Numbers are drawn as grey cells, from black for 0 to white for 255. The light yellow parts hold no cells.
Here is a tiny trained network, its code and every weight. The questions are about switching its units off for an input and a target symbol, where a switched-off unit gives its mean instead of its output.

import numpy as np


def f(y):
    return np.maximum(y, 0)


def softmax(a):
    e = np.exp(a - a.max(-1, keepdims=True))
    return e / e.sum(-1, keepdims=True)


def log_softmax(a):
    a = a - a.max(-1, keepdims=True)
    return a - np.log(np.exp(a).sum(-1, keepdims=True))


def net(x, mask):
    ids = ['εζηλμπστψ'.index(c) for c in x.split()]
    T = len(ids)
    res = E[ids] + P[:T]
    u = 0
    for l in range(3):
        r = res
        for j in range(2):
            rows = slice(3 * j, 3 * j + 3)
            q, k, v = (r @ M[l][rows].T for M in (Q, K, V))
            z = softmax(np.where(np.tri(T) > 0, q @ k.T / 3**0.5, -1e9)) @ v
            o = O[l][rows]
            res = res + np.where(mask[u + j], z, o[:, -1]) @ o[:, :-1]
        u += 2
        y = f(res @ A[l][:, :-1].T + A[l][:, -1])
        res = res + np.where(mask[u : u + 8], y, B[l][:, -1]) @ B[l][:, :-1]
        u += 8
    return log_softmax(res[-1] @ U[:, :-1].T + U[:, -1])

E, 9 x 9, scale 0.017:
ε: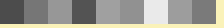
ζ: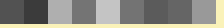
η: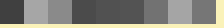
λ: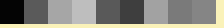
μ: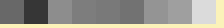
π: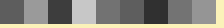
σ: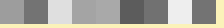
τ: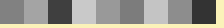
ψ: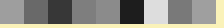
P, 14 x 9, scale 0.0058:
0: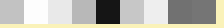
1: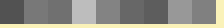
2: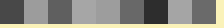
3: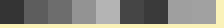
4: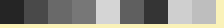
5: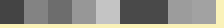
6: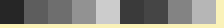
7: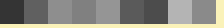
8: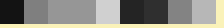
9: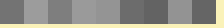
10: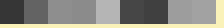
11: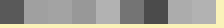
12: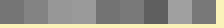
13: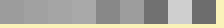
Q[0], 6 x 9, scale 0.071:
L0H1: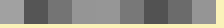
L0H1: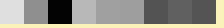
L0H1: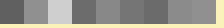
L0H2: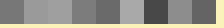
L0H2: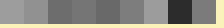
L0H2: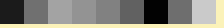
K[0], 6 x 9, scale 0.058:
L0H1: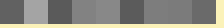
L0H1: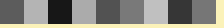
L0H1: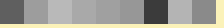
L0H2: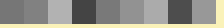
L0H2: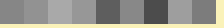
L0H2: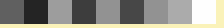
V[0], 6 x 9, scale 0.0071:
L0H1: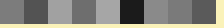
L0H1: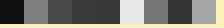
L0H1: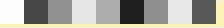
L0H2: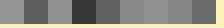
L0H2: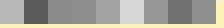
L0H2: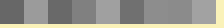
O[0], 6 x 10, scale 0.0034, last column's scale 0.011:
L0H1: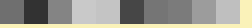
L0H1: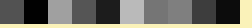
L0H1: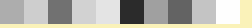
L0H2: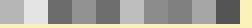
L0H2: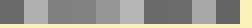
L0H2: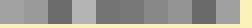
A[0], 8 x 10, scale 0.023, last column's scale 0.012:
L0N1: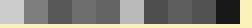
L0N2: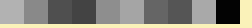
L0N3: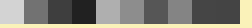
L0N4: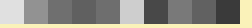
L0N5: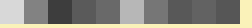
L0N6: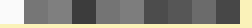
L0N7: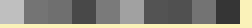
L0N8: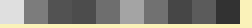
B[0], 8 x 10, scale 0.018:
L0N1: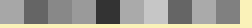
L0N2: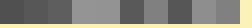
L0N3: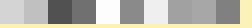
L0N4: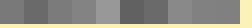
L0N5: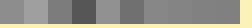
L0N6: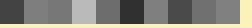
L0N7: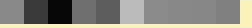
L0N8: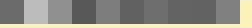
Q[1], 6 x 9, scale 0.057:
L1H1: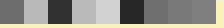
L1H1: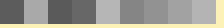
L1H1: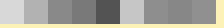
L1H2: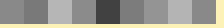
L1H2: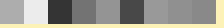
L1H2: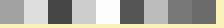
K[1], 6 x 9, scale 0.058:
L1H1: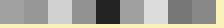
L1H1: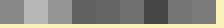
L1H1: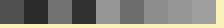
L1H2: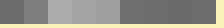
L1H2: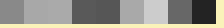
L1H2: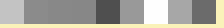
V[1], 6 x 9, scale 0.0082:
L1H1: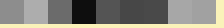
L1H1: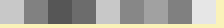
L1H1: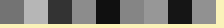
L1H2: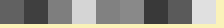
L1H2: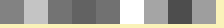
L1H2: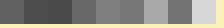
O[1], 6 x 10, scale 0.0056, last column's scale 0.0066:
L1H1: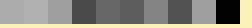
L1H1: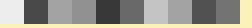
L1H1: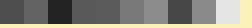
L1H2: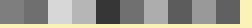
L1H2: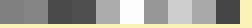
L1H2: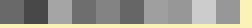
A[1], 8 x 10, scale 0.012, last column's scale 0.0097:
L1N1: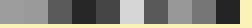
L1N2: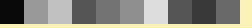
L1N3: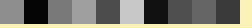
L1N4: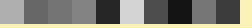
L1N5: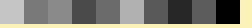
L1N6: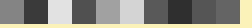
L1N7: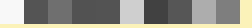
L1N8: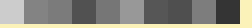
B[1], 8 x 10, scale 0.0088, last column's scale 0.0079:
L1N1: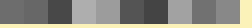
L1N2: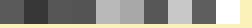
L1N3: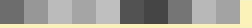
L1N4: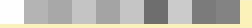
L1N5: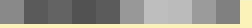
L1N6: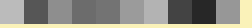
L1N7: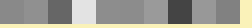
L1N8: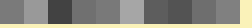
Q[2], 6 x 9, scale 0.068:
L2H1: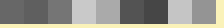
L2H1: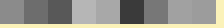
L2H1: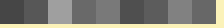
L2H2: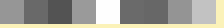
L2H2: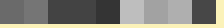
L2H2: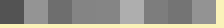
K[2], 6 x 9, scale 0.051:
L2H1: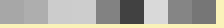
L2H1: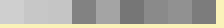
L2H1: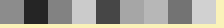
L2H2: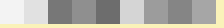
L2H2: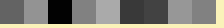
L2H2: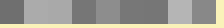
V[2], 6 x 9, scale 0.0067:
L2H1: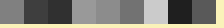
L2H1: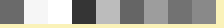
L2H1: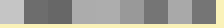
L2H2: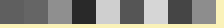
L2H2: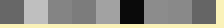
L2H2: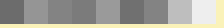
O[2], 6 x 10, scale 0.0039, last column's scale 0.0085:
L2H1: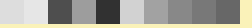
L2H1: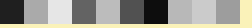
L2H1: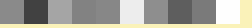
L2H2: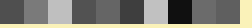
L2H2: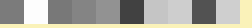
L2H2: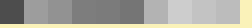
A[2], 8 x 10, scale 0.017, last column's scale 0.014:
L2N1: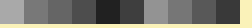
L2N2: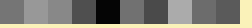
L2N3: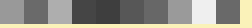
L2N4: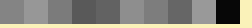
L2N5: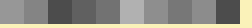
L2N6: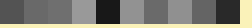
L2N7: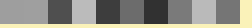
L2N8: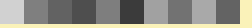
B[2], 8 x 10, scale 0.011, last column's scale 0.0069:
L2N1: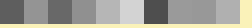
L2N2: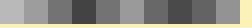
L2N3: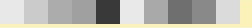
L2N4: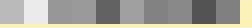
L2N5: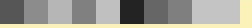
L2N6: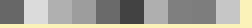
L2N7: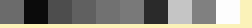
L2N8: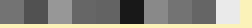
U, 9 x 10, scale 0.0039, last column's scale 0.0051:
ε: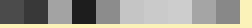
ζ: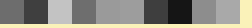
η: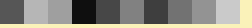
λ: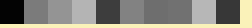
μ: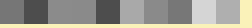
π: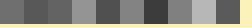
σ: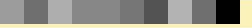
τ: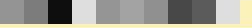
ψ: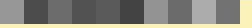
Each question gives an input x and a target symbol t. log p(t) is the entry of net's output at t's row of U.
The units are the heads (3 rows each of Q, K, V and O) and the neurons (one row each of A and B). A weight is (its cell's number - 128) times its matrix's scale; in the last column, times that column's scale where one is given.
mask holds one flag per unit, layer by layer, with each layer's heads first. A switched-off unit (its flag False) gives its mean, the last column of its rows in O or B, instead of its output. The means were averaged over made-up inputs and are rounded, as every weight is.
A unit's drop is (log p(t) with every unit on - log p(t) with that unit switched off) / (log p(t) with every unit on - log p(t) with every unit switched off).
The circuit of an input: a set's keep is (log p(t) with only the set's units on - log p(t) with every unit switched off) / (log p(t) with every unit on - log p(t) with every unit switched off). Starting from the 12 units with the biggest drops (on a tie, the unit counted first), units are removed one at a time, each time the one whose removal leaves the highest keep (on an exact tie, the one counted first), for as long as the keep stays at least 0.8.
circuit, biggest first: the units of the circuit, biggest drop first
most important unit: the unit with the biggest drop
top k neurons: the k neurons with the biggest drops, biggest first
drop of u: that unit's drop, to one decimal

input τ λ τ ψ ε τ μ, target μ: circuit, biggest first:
[L0H1, L1H2, L2N3]
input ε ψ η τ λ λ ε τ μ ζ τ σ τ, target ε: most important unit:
L1H2
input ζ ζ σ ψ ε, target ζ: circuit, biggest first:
[L1N6, L0H1, L2H2, L2H1]
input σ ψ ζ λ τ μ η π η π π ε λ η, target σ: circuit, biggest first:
[L1H1, L0H1]
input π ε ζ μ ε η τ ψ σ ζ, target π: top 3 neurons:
[L1N4, L2N7, L1N2]
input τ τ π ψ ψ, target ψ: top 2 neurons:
[L2N8, L2N5]
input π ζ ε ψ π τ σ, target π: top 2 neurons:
[L2N7, L1N4]
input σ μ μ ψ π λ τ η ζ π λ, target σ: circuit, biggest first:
[L1H1, L0H1]
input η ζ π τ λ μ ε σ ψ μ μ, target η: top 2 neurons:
[L1N2, L2N3]
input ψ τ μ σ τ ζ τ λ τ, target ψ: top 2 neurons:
[L2N8, L1N2]
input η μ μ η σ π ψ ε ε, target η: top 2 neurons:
[L1N2, L2N7]
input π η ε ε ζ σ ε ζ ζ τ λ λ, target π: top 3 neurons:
[L2N7, L1N4, L1N2]
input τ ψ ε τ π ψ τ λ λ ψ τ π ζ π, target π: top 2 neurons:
[L2N7, L2N5]
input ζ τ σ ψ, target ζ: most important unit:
L0H1
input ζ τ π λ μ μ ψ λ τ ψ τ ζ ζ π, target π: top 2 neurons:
[L2N7, L1N2]
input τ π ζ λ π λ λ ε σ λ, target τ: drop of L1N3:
0.1
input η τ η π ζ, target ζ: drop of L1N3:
0.5
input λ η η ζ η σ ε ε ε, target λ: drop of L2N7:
0.1
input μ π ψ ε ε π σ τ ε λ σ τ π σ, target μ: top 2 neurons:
[L2N3, L1N2]
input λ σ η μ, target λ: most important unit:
L1H1
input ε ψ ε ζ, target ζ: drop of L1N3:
0.2
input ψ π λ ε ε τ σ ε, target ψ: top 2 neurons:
[L2N8, L1N2]
